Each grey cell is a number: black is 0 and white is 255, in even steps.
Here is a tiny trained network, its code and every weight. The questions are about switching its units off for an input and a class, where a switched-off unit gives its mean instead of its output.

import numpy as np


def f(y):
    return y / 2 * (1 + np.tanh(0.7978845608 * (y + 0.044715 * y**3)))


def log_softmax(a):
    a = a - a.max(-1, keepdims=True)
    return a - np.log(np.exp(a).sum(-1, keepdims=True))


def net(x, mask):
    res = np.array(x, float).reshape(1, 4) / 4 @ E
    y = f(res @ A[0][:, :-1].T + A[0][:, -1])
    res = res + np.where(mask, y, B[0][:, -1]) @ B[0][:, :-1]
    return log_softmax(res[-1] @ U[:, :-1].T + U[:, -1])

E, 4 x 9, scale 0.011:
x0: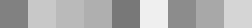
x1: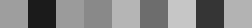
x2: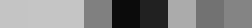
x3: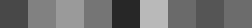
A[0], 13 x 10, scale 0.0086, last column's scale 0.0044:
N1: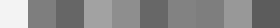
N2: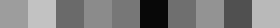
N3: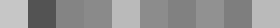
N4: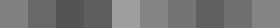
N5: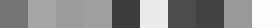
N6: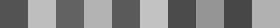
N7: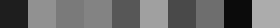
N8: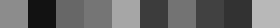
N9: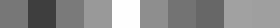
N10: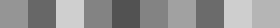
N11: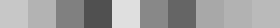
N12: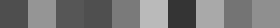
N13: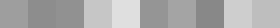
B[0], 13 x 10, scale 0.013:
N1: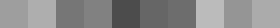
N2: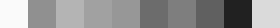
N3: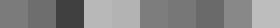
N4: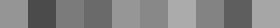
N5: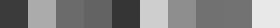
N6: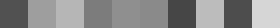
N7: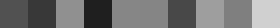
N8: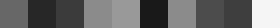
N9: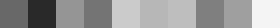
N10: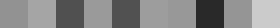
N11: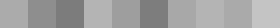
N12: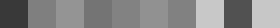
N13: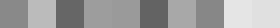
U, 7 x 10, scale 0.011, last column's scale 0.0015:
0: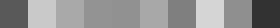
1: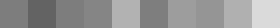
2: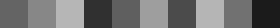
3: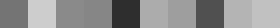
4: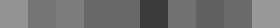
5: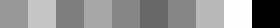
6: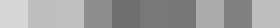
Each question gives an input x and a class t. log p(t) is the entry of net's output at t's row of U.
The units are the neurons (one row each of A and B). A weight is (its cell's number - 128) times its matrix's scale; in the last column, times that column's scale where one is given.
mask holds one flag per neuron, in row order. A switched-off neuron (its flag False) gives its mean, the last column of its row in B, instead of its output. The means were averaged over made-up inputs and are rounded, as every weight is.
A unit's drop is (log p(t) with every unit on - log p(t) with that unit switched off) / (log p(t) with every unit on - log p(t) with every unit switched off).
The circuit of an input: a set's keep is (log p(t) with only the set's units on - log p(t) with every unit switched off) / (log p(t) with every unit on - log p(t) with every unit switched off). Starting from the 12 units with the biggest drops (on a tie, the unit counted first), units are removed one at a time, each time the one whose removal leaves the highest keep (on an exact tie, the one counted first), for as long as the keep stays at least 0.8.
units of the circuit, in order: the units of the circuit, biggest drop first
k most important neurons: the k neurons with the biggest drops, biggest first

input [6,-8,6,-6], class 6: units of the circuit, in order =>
(N2)
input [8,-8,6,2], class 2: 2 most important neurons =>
(N6 N13)
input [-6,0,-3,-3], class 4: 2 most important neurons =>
(N8 N13)
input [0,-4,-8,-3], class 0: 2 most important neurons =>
(N12 N8)
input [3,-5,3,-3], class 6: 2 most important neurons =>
(N2 N9)
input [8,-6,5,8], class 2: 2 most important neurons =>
(N6 N7)
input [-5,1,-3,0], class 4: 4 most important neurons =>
(N8 N13 N11 N12)
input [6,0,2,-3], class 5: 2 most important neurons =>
(N13 N11)
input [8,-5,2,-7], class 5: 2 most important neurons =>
(N13 N11)
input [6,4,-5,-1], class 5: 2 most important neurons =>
(N13 N8)
